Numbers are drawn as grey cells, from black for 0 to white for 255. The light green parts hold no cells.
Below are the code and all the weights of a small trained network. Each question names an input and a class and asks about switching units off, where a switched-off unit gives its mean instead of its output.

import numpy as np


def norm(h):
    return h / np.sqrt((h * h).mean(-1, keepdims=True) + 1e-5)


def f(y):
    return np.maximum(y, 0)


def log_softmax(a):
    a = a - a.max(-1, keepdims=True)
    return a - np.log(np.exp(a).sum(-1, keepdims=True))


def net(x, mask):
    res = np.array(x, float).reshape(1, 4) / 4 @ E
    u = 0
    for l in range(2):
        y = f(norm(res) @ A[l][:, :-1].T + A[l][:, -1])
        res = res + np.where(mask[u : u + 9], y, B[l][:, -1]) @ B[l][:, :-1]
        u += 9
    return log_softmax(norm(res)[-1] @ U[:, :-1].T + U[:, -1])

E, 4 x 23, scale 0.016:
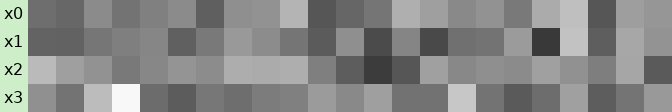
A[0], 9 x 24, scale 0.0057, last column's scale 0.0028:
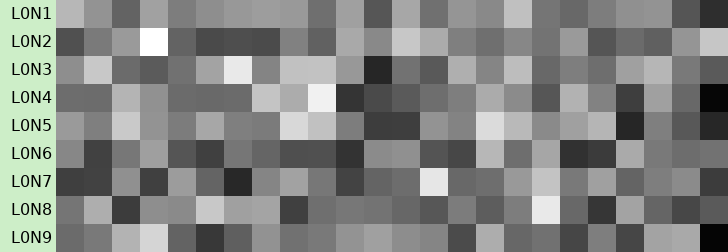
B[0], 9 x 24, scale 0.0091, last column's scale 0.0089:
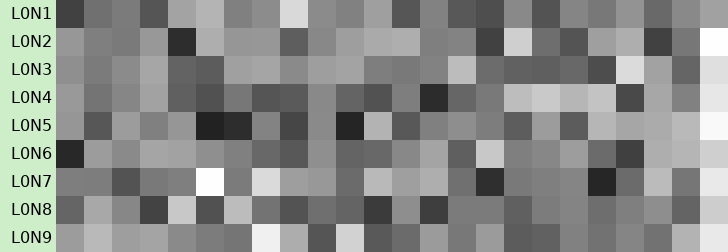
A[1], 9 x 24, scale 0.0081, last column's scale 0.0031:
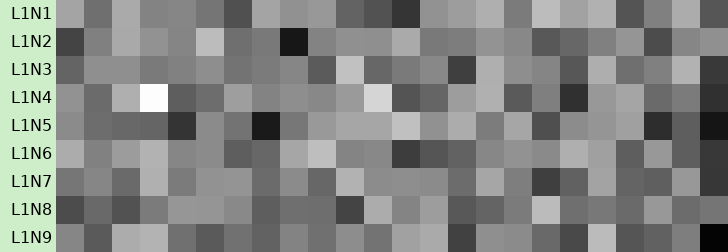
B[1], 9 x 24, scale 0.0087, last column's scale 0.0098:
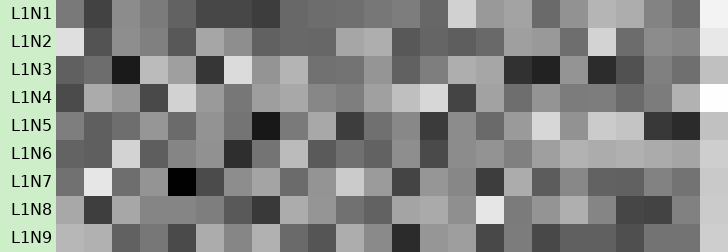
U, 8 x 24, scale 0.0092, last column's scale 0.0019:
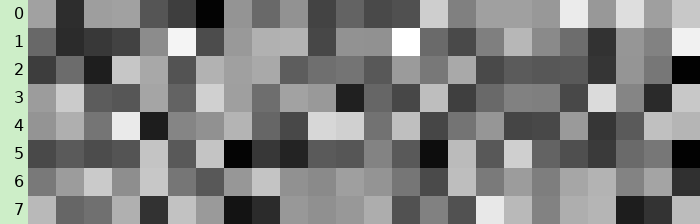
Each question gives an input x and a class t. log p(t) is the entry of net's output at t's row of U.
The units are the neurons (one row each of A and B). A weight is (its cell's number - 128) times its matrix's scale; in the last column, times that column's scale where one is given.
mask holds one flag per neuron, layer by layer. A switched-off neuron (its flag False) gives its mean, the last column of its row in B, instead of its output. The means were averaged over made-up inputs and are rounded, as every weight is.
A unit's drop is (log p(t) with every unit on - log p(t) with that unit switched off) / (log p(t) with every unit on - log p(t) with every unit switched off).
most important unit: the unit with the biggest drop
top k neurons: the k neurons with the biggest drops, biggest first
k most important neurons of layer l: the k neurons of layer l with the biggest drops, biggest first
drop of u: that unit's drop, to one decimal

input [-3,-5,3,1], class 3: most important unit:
L0N3
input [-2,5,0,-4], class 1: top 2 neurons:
[L0N7, L0N4]
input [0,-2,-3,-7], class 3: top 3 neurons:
[L0N8, L1N4, L0N6]
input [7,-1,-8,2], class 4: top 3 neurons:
[L0N9, L1N1, L1N7]
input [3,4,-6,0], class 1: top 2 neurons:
[L0N7, L1N8]
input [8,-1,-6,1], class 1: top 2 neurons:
[L0N7, L1N1]
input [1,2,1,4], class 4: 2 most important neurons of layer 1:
[L1N9, L1N4]
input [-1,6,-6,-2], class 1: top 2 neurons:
[L0N7, L1N8]
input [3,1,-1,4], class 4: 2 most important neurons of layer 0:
[L0N2, L0N9]
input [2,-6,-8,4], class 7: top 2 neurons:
[L1N5, L0N2]
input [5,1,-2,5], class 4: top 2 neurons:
[L0N2, L0N9]
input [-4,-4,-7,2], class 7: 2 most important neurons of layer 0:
[L0N2, L0N5]
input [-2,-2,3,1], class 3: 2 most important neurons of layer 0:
[L0N8, L0N3]
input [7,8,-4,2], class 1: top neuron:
[L0N7]
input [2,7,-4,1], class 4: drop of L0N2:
-0.1
